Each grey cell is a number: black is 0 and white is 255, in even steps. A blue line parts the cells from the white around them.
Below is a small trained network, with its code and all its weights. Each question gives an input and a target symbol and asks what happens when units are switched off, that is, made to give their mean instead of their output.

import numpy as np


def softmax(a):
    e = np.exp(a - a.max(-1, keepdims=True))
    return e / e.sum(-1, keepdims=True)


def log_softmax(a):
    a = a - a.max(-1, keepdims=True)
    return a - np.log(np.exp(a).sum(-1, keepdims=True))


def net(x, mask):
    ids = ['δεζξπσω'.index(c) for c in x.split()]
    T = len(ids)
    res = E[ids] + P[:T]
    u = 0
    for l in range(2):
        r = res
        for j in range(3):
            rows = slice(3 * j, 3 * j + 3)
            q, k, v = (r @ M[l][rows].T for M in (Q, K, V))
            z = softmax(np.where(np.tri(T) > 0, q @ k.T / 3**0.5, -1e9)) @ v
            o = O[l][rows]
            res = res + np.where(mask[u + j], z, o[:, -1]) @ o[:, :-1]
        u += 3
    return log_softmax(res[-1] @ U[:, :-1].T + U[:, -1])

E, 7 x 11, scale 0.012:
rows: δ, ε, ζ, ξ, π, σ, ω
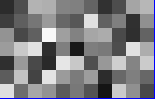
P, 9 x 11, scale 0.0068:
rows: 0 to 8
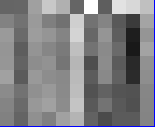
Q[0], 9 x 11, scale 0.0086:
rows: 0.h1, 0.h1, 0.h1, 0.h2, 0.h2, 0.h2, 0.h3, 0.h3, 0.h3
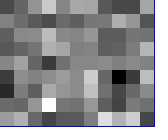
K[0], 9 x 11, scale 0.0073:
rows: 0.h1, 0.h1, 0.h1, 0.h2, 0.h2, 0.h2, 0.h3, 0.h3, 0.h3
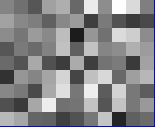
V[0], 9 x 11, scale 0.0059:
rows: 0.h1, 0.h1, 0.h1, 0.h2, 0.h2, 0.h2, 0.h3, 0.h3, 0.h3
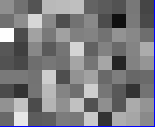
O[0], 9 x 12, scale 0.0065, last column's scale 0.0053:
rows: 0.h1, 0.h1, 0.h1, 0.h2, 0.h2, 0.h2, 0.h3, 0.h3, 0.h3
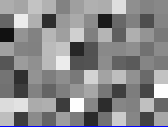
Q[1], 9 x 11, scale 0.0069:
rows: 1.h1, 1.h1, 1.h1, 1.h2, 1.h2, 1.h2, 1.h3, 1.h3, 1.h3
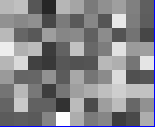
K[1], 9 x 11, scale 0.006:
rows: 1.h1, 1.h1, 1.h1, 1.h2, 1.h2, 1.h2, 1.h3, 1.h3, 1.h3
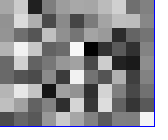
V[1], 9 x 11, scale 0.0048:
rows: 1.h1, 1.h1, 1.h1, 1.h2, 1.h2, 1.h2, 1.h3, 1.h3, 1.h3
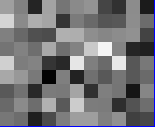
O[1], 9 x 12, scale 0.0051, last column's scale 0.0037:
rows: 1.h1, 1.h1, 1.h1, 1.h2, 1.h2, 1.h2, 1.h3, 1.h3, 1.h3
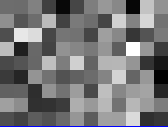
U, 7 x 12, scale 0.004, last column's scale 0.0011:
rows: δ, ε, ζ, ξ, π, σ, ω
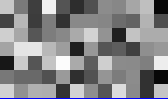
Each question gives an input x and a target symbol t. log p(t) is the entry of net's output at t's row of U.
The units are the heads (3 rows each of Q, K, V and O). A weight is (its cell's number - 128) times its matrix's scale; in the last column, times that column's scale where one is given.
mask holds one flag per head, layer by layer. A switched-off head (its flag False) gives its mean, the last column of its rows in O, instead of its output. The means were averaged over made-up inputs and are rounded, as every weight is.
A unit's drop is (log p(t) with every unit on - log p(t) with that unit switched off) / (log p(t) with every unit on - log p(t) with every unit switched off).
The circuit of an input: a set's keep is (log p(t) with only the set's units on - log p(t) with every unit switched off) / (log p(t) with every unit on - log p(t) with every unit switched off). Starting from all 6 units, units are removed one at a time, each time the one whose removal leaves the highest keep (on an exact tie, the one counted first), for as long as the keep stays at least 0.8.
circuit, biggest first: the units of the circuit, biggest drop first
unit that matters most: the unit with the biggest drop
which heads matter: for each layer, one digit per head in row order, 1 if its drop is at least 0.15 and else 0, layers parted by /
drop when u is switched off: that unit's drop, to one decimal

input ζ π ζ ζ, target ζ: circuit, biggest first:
[1.h2; 0.h3]
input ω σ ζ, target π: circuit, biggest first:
[0.h1; 1.h2; 0.h2]
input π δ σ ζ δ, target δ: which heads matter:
100 / 000
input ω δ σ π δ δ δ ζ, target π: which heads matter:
110 / 010
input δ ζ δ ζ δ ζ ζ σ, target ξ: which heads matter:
010 / 011
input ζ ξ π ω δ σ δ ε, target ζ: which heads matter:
001 / 010
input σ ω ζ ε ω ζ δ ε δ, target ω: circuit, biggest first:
[0.h3; 0.h2; 1.h2]
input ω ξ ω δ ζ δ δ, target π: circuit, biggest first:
[0.h1; 1.h2; 0.h2]
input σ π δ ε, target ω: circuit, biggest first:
[0.h3; 0.h2; 1.h2]
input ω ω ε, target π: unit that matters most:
0.h1
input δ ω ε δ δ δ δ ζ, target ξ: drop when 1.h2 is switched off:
0.3
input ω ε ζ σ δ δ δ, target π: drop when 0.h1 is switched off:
0.2
